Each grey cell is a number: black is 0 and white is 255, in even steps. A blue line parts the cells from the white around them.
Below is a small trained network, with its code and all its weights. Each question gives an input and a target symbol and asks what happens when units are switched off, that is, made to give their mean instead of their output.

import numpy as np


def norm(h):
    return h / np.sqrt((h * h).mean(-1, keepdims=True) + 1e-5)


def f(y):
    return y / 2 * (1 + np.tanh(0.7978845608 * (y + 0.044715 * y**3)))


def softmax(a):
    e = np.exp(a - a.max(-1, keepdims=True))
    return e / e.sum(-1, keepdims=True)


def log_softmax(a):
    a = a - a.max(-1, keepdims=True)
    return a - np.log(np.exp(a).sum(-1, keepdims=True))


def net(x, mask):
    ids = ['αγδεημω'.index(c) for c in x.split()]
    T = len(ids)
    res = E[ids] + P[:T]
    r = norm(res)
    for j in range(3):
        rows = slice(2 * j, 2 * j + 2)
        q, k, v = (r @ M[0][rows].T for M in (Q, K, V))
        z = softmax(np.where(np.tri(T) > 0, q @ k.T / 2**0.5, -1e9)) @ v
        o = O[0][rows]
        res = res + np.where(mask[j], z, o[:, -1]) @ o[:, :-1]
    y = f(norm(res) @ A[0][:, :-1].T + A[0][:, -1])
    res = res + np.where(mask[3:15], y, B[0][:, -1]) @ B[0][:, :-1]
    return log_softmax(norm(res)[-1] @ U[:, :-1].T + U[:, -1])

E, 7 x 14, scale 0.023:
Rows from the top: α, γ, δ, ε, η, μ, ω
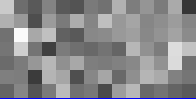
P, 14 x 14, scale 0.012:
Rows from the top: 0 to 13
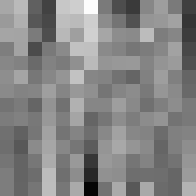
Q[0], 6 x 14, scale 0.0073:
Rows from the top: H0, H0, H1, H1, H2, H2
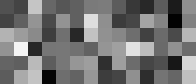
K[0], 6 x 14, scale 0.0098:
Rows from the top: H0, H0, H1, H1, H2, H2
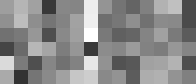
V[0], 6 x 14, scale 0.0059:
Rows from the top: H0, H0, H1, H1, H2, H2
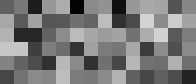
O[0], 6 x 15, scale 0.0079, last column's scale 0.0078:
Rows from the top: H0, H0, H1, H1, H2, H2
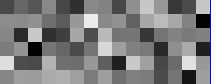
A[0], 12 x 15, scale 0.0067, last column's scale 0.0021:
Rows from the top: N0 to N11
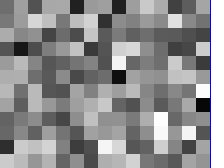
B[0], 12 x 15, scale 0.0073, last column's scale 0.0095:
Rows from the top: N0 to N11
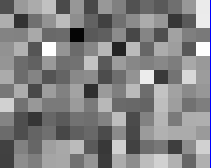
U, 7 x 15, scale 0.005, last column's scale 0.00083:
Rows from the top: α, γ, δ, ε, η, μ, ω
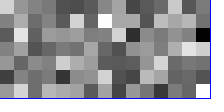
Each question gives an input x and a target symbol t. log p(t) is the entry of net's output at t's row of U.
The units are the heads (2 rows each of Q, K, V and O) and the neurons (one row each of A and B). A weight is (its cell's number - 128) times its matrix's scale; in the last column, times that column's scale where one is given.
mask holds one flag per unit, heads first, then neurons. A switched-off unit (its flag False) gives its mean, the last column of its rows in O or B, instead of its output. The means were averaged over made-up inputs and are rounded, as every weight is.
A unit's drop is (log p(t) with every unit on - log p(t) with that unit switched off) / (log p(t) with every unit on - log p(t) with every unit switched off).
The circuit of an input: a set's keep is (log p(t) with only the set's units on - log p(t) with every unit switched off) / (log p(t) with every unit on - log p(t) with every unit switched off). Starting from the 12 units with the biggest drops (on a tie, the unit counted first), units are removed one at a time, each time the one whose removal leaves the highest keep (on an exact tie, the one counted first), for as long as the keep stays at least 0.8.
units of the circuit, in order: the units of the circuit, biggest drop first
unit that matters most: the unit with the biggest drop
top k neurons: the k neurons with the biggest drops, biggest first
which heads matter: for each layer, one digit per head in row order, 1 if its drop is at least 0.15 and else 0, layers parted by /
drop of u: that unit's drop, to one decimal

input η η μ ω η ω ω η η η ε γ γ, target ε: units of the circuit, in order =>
[H2, N5]
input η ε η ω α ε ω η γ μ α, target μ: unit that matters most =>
H0
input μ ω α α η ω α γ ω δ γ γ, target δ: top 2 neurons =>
[N10, N11]
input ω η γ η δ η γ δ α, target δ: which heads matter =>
001
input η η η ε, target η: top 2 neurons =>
[N1, N0]
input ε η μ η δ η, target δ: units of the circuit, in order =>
[H2, H1]
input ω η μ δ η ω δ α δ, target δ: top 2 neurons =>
[N10, N3]
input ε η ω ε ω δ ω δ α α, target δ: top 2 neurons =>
[N10, N1]
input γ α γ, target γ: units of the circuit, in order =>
[H1, H0]
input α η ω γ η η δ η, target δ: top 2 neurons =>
[N10, N3]
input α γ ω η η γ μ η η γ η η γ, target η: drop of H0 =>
0.5
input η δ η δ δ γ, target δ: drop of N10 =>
0.1
